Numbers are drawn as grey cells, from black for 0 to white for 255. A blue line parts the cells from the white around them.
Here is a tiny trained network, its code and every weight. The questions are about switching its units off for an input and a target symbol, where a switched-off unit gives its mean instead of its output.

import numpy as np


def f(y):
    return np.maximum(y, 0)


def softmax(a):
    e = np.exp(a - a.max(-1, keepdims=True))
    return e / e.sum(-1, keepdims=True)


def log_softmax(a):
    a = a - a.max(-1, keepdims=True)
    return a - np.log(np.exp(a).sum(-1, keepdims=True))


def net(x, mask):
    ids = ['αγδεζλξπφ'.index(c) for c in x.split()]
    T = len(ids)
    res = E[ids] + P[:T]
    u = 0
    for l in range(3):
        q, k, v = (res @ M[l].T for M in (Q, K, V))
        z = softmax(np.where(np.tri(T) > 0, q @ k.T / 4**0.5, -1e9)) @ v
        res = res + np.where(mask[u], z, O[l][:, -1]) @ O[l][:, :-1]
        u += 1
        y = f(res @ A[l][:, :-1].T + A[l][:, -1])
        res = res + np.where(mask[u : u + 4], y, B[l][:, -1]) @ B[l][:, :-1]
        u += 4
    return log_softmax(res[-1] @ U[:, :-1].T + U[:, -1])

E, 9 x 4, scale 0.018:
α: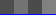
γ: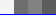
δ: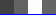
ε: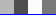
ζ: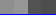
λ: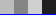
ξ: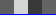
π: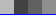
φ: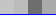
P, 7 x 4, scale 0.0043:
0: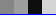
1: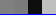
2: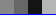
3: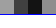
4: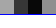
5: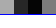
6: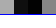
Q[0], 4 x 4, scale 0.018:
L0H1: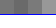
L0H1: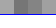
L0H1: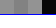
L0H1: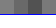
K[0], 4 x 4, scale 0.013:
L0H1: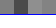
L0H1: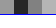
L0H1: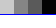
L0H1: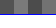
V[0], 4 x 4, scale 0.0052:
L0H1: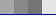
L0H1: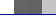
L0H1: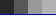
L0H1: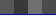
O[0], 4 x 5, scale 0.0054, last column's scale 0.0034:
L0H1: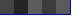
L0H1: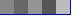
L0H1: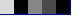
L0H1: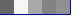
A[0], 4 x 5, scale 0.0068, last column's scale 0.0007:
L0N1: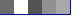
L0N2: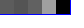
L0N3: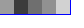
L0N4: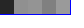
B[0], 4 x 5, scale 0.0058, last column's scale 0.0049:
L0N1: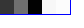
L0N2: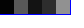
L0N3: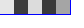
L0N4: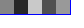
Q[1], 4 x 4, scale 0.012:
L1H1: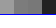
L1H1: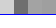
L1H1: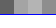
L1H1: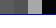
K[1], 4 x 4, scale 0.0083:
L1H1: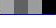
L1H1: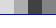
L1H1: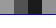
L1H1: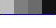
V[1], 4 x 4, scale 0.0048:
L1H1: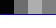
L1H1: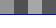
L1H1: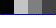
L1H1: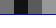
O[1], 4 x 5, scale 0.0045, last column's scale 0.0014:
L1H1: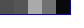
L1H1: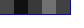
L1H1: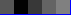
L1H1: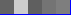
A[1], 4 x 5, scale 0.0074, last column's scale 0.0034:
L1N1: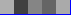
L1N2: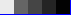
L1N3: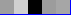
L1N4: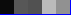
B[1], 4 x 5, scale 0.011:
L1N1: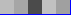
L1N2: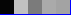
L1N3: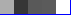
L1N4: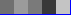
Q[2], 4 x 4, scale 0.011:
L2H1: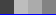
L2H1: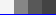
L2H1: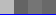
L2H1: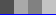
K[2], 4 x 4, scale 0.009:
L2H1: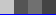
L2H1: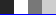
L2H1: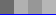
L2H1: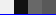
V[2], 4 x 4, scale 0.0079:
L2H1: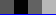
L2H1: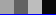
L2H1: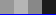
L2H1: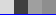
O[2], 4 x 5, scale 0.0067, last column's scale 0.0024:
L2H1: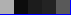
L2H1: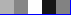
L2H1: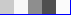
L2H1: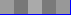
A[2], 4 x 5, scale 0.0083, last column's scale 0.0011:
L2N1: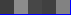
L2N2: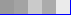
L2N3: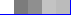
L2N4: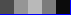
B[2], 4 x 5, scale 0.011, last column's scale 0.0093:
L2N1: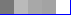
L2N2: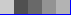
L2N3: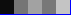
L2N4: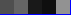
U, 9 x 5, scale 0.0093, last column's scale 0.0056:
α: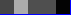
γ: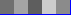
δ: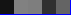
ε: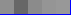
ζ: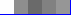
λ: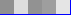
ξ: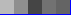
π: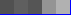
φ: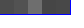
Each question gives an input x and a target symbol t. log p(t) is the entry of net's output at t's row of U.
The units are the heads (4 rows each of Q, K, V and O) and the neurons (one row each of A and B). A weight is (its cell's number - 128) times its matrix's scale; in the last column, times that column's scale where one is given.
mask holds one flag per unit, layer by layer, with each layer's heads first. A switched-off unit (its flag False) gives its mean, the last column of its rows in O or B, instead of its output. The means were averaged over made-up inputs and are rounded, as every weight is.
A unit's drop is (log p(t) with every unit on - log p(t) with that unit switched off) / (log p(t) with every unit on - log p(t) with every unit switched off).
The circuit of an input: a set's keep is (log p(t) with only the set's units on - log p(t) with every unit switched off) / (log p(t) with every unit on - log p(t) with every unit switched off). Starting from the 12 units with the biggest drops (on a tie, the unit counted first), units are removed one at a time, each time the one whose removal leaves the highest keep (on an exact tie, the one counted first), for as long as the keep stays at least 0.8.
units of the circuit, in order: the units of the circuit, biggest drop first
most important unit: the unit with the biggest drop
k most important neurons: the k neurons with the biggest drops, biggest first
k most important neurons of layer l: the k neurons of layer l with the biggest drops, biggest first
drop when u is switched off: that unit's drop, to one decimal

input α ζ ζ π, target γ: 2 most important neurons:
[L1N2, L1N1]
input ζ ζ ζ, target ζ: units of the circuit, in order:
[L1N3, L2N3, L2H1]
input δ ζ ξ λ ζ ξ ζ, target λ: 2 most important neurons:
[L1N2, L0N1]
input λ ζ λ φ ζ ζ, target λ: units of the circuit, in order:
[L2H1, L1N3]
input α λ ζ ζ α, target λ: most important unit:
L1N3
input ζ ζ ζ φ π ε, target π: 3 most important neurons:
[L1N2, L2N3, L1N1]
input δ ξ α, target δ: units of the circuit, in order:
[L1N4, L1H1]
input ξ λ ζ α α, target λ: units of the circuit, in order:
[L2H1, L1N3, L1N2]
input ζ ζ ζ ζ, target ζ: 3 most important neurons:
[L1N3, L2N3, L1N2]
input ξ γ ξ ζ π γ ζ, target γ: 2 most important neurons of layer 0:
[L0N1, L0N3]
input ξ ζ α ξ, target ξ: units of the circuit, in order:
[L1N3, L2N3]
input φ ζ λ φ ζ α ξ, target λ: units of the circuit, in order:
[L2H1, L0H1, L1N3]
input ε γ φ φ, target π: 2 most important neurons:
[L2N3, L1N4]
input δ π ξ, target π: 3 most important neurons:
[L1N3, L0N1, L1N2]
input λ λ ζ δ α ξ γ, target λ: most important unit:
L1N2
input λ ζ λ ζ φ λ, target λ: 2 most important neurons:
[L1N3, L1N1]
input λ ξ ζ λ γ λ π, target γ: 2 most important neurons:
[L1N1, L1N2]
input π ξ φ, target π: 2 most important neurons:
[L1N3, L1N4]
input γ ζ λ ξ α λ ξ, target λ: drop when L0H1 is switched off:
0.2
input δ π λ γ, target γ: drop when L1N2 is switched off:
0.6
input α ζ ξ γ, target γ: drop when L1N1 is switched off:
0.3
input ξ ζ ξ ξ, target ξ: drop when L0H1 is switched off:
0.1
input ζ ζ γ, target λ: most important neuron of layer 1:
[L1N2]
